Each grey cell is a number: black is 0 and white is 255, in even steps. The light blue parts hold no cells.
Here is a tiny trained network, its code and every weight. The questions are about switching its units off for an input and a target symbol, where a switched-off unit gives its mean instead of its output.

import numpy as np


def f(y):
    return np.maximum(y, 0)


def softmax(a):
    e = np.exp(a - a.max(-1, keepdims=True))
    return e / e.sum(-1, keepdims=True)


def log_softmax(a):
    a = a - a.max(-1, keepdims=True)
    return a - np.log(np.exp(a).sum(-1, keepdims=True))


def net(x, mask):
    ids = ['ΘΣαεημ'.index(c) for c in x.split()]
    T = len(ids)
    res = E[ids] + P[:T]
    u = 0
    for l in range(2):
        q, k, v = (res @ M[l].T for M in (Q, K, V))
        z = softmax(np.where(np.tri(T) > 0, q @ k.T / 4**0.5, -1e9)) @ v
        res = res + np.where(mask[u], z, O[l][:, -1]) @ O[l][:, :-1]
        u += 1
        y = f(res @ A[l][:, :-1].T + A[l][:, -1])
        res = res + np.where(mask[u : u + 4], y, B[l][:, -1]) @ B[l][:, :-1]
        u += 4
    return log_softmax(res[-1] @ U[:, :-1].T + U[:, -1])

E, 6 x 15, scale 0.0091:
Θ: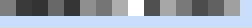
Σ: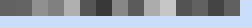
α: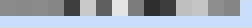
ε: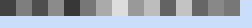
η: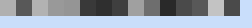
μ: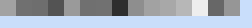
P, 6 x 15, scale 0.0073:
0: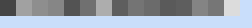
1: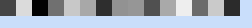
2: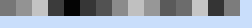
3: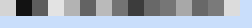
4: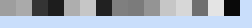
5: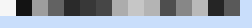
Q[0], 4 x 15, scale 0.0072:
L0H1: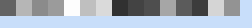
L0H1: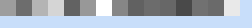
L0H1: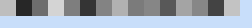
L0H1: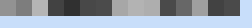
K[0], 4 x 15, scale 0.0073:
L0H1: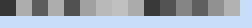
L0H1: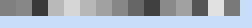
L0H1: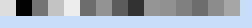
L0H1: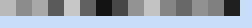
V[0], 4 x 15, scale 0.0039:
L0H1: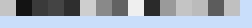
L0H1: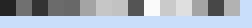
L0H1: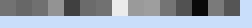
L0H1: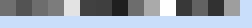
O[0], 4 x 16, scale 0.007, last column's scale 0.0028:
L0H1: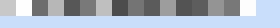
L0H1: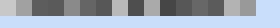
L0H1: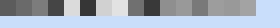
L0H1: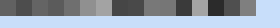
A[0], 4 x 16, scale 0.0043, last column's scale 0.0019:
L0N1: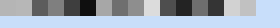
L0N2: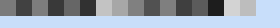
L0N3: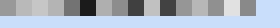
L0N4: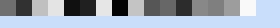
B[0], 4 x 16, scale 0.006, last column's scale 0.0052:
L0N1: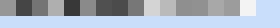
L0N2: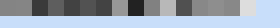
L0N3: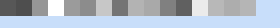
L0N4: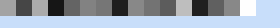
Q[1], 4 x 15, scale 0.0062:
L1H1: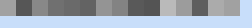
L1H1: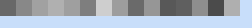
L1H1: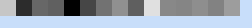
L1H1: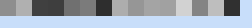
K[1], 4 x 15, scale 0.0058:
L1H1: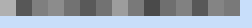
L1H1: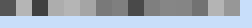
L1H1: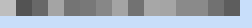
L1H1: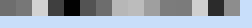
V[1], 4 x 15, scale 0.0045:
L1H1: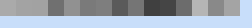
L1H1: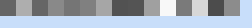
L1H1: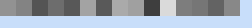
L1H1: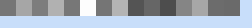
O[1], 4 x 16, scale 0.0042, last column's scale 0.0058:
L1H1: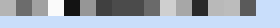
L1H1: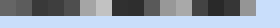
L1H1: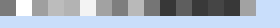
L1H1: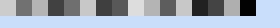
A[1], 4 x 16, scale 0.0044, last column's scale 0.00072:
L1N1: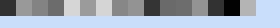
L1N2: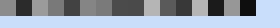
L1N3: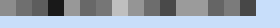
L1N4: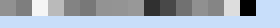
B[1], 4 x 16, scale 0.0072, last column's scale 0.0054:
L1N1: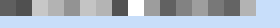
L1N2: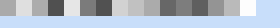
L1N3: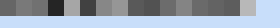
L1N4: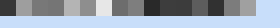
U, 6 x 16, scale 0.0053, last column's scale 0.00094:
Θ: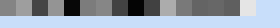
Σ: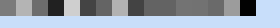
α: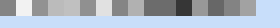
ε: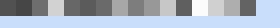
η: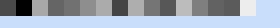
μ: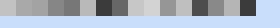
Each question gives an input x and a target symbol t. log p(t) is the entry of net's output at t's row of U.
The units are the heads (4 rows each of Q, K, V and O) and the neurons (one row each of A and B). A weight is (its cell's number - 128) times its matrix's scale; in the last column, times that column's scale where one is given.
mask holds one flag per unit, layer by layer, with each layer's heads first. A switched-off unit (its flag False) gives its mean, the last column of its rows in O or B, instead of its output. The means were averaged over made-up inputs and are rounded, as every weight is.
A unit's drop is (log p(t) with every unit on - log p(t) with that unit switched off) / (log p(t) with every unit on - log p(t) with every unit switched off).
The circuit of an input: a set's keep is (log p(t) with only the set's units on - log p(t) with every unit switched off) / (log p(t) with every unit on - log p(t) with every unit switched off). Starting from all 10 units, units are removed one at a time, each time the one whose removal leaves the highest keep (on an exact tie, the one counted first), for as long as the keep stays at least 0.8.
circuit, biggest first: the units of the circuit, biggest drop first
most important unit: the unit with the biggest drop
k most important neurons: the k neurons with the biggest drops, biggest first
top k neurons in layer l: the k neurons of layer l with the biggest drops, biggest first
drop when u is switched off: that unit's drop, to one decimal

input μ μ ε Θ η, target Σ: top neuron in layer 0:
L0N1
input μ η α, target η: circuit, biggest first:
L0H1, L0N2
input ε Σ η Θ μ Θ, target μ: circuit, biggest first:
L0H1, L1N2, L0N1
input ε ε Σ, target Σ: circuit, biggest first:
L0H1, L1N2, L0N2
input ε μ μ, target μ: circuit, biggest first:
L1N2, L0H1, L0N1
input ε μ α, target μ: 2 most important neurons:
L1N2, L0N1
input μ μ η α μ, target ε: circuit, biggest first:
L1H1, L0N4
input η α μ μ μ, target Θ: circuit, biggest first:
L0H1, L1H1
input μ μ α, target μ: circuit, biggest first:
L0H1, L1N2, L1H1
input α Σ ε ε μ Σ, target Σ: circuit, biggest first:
L1N2, L0H1, L0N2
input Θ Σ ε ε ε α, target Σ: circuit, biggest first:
L0H1, L1N3, L1N2
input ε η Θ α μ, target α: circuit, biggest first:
L1H1, L0H1, L0N4
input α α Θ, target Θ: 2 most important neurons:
L1N2, L0N2
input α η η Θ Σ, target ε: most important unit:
L1H1
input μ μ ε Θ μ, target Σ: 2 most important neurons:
L0N1, L1N3
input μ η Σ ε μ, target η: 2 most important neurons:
L1N1, L0N2
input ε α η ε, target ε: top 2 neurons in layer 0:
L0N3, L0N1
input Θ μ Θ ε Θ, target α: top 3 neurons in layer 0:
L0N1, L0N4, L0N2
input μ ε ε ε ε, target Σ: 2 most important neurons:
L0N1, L1N3
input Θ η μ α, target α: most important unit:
L1N4
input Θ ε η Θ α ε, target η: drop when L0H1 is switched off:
1.6
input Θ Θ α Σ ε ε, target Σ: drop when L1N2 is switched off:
0.4
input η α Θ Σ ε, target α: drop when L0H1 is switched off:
0.2
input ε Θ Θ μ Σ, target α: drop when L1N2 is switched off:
0.0
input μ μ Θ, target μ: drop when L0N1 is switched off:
0.1
